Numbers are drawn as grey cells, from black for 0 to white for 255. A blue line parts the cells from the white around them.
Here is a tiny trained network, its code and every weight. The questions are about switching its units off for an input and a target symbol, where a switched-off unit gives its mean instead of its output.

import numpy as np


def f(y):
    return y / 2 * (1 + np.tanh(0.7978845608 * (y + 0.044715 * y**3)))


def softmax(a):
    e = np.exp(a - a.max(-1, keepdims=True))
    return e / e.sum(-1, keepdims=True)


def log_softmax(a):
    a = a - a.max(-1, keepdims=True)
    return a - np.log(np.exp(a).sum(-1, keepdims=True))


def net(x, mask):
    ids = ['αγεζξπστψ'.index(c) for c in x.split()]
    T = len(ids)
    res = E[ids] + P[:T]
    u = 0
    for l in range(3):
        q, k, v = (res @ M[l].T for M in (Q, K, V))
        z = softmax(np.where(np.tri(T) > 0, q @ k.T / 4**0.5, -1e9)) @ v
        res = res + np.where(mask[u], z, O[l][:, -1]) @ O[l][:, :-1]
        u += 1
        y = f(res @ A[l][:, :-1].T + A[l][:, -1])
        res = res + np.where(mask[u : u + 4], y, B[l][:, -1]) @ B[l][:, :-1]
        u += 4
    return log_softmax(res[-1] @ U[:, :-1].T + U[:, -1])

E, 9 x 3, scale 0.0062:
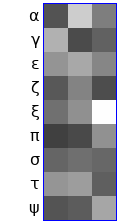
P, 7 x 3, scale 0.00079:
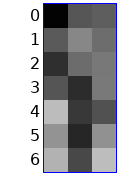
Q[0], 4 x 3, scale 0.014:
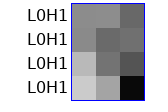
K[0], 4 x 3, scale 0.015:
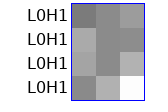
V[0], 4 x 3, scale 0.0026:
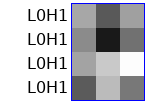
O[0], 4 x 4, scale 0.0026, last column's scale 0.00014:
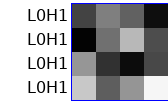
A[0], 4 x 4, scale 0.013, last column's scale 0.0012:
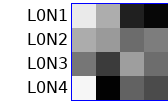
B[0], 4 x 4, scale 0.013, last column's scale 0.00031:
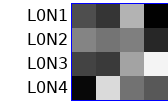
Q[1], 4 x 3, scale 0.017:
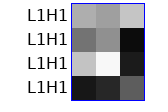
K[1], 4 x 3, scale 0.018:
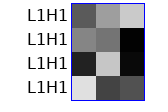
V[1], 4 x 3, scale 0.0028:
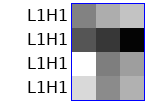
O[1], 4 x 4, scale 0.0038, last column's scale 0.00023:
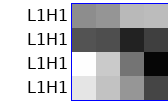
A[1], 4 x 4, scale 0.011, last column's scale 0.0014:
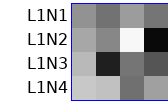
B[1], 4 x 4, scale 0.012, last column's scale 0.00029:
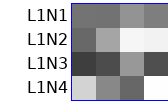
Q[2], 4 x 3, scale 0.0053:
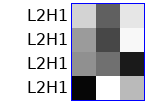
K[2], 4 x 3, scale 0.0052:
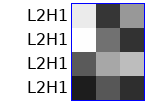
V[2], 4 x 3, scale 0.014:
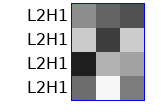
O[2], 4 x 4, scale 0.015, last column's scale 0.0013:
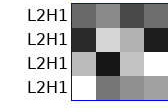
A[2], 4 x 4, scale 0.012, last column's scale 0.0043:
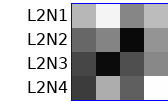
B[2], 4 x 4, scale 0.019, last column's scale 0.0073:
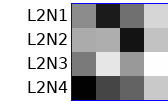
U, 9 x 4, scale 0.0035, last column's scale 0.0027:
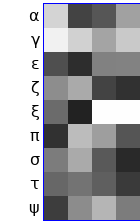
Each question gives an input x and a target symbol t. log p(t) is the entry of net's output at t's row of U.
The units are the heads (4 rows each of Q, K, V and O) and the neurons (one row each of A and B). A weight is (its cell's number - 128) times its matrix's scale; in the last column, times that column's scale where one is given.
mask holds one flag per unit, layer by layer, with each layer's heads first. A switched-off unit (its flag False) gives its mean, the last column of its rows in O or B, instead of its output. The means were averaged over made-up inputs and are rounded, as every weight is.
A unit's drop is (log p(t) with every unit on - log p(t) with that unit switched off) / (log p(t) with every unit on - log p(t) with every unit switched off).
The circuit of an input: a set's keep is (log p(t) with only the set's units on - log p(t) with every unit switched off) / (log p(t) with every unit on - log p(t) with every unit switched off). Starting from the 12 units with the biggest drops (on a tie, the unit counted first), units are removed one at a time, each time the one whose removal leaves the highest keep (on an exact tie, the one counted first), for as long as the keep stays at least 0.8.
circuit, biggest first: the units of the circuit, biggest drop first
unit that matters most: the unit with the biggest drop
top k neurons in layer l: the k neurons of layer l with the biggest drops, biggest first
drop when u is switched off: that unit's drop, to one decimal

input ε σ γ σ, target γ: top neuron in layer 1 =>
(L1N2)
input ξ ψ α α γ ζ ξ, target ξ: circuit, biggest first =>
(L2N2; L2N3)
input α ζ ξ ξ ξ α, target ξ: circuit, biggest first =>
(L2H1; L2N2; L2N3)
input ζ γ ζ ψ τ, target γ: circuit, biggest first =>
(L0N4; L2N4; L2H1; L2N1)
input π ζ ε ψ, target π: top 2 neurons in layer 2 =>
(L2N1; L2N3)
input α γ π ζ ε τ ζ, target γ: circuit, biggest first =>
(L0N4; L2N4; L2H1; L2N1)
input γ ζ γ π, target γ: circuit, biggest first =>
(L0N4; L2N3; L2H1; L2N4)
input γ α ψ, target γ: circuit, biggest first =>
(L0N4; L2N4; L2N1)
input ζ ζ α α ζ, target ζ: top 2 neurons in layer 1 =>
(L1N2; L1N4)
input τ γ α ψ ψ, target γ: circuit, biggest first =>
(L2N4; L2N1)
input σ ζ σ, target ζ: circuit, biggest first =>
(L2H1; L2N2; L1N2; L0N4)
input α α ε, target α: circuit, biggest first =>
(L2H1; L2N3)
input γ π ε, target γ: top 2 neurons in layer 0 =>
(L0N4; L0N3)
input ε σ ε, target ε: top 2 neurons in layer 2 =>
(L2N4; L2N1)
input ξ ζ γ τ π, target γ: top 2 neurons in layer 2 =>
(L2N4; L2N3)
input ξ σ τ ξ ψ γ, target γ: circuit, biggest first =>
(L2H1; L0N4; L2N4; L2N1)
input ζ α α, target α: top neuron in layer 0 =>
(L0N3)
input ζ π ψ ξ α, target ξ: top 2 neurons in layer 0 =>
(L0N4; L0N3)
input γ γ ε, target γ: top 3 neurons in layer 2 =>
(L2N3; L2N4; L2N1)
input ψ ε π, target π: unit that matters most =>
L2H1
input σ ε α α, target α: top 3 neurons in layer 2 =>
(L2N1; L2N3; L2N2)
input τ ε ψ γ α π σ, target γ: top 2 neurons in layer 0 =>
(L0N4; L0N1)
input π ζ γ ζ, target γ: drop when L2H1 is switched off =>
0.5
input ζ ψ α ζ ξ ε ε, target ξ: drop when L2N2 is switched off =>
0.6
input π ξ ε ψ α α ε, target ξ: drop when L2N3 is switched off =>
0.2
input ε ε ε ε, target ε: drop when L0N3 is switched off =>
0.2
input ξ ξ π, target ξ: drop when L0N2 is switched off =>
0.0
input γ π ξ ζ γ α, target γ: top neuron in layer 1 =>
(L1N4)
